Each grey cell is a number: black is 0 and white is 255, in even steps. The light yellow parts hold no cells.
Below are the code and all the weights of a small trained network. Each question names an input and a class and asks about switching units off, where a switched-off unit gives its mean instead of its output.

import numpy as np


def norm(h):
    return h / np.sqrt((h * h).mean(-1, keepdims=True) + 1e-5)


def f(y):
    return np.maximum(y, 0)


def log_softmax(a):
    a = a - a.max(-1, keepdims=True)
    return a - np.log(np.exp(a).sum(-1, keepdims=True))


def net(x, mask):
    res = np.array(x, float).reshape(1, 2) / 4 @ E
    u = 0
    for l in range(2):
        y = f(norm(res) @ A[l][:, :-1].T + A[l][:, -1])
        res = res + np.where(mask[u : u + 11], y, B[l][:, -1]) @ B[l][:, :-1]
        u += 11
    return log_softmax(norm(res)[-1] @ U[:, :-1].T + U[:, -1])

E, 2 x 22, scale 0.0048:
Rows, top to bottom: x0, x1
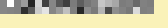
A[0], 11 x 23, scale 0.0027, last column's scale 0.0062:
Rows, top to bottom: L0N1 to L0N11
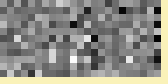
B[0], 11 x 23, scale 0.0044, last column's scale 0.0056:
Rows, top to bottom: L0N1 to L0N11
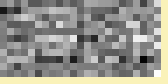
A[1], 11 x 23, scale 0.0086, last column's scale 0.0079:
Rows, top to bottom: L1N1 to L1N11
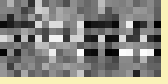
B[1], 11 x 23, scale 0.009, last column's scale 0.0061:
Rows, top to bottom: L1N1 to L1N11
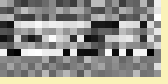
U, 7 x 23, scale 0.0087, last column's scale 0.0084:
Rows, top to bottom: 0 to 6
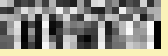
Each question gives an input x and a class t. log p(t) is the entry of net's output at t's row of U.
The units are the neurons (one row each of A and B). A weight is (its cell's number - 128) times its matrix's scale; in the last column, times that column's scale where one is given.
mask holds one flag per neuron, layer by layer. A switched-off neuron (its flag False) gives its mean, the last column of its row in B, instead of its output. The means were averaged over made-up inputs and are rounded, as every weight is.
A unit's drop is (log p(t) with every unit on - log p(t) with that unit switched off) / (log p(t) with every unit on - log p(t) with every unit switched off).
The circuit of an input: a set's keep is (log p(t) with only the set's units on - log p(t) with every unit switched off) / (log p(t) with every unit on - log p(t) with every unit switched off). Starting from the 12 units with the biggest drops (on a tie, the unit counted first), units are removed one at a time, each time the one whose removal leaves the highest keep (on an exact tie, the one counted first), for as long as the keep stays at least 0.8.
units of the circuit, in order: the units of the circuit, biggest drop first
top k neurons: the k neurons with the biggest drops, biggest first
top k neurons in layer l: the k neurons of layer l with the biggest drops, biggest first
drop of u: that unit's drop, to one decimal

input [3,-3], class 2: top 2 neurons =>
L0N7, L0N11
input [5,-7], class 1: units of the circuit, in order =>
L1N5
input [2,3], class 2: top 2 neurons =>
L0N3, L0N11
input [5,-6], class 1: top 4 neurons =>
L1N5, L1N3, L0N1, L0N5
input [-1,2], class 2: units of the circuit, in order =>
L1N3, L1N5
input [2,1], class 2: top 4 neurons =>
L0N11, L1N3, L1N5, L1N1
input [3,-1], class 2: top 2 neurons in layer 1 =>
L1N3, L1N1
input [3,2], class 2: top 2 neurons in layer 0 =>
L0N11, L0N3
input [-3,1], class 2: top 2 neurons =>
L0N1, L0N5
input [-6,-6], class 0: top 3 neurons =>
L1N3, L0N3, L1N2
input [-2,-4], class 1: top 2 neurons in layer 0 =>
L0N11, L0N1
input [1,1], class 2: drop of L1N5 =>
0.5
